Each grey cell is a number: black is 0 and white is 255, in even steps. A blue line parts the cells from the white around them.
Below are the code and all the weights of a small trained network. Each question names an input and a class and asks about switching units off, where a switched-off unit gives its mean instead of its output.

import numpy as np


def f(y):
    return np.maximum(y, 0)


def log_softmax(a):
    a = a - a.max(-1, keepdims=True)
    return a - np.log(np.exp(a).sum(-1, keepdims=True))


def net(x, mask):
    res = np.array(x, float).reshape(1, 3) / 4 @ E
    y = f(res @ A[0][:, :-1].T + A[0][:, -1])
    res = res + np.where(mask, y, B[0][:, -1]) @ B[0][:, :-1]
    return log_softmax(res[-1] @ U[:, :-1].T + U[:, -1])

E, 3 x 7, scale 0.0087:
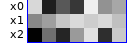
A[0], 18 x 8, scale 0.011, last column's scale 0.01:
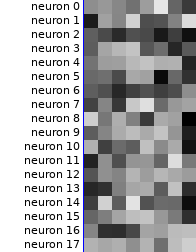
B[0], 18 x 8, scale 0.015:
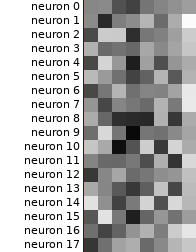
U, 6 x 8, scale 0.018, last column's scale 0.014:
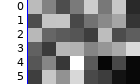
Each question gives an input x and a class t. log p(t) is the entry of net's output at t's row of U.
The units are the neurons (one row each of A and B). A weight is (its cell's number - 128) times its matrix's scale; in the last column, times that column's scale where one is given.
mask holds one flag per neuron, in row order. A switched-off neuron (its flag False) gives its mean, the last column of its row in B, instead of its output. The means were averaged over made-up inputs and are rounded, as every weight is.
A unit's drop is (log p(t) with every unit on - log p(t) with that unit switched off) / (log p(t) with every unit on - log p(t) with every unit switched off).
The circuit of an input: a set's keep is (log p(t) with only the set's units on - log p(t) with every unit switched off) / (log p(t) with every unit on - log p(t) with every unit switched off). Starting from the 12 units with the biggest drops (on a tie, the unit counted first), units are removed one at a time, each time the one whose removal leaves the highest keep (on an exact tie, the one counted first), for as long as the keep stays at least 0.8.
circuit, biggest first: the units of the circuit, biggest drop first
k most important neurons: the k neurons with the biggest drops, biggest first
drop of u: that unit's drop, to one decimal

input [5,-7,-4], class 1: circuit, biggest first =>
(neuron 2)
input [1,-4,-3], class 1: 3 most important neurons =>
(neuron 1; neuron 7; neuron 16)
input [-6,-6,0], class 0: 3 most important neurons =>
(neuron 14; neuron 1; neuron 3)
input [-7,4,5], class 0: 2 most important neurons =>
(neuron 14; neuron 1)
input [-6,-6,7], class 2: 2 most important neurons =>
(neuron 11; neuron 5)
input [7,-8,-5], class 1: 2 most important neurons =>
(neuron 2; neuron 6)
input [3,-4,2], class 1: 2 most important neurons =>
(neuron 1; neuron 2)
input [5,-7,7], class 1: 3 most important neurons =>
(neuron 2; neuron 6; neuron 8)
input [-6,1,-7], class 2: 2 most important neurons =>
(neuron 8; neuron 16)
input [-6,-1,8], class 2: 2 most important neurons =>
(neuron 11; neuron 13)
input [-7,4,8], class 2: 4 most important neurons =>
(neuron 11; neuron 13; neuron 7; neuron 16)
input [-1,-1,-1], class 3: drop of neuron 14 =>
0.2
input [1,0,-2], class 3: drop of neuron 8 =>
0.1
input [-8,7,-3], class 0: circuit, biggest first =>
(neuron 14)
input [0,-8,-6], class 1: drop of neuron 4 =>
0.0
